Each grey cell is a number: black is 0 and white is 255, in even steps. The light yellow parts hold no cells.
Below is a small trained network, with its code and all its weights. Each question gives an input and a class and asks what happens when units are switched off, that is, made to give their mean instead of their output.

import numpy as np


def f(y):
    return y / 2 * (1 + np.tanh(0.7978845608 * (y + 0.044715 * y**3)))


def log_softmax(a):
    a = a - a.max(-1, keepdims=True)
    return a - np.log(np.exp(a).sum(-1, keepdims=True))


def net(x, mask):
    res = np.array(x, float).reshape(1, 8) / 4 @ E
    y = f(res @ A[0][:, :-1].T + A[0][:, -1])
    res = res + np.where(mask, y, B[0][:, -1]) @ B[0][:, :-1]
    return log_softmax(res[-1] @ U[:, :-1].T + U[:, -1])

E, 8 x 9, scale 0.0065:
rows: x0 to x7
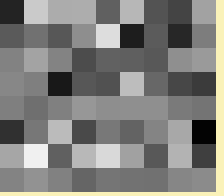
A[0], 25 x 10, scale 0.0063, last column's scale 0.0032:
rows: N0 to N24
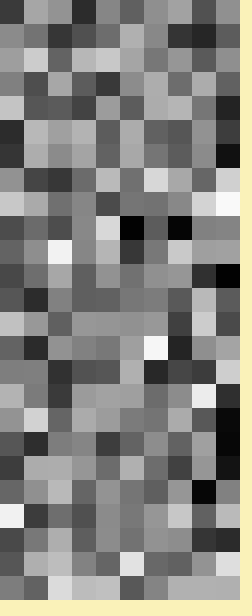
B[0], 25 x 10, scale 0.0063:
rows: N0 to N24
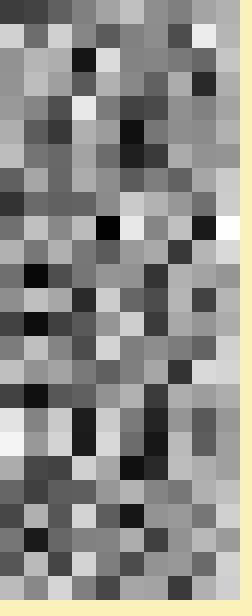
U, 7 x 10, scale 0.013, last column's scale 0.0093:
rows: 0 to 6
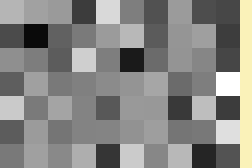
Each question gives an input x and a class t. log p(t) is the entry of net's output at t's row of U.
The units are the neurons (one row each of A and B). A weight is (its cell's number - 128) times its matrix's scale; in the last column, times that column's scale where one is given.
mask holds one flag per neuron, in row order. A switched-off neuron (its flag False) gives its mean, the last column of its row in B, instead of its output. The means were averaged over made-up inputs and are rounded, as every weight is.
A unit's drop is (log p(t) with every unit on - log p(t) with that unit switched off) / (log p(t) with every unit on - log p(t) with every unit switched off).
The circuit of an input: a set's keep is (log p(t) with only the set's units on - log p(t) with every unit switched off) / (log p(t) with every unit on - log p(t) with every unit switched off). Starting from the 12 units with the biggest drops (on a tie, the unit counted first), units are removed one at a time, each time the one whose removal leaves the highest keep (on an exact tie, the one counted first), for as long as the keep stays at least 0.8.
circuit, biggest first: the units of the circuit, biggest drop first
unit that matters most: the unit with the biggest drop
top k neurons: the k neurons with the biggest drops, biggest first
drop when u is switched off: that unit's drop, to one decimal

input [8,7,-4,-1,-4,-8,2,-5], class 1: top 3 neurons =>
[N13 N16 N21]
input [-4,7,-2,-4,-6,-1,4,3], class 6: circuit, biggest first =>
[N9]
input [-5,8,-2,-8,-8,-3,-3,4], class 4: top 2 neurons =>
[N24 N10]
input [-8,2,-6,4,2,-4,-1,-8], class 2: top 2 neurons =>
[N21 N4]
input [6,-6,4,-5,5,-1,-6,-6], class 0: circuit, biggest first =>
[N3 N18 N12]
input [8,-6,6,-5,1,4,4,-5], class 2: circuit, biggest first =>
[N5 N19]
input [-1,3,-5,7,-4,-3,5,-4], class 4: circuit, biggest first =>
[N1 N15]
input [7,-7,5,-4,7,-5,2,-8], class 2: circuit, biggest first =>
[N5 N19]
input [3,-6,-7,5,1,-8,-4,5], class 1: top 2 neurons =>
[N13 N16]
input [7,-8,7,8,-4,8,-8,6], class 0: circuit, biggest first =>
[N3 N18 N9]
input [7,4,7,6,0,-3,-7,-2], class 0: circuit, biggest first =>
[N12 N18]
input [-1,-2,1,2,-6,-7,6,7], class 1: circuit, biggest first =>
[N16 N13]
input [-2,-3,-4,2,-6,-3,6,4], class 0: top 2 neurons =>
[N2 N17]
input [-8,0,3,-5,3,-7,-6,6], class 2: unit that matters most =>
N21
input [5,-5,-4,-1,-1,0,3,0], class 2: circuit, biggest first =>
[N9 N5 N23]
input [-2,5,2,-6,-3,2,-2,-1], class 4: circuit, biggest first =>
[N10 N24]
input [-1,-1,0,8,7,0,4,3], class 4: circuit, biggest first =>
[N1 N15]
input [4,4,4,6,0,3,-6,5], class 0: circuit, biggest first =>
[N12 N18]
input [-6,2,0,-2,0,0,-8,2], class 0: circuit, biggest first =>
[N18 N12]
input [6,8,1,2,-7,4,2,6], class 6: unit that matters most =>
N9
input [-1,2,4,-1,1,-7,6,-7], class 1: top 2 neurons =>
[N16 N13]
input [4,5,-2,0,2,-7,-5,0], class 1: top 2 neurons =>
[N13 N16]
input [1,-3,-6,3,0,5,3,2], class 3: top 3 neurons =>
[N9 N13 N16]
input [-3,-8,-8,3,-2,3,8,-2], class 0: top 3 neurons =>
[N2 N17 N9]
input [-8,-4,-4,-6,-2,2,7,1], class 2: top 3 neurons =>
[N21 N4 N7]
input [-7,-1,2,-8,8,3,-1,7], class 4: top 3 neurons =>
[N10 N24 N23]
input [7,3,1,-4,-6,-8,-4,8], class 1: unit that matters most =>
N13
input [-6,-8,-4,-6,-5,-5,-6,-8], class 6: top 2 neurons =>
[N3 N21]
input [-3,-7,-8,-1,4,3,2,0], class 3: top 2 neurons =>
[N9 N7]
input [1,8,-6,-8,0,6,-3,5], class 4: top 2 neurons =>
[N10 N24]
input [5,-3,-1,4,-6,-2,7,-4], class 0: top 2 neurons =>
[N2 N17]
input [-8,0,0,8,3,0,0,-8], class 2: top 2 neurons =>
[N21 N4]
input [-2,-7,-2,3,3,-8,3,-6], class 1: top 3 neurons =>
[N16 N13 N9]
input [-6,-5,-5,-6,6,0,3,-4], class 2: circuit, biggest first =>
[N21]
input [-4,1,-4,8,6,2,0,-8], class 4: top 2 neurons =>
[N1 N15]
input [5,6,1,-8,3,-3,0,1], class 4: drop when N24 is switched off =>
0.7
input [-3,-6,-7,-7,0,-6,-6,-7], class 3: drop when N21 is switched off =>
0.2
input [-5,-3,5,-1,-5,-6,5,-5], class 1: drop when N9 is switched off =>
0.2
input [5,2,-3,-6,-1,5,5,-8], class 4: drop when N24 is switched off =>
0.4
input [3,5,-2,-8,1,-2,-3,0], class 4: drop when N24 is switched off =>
0.6
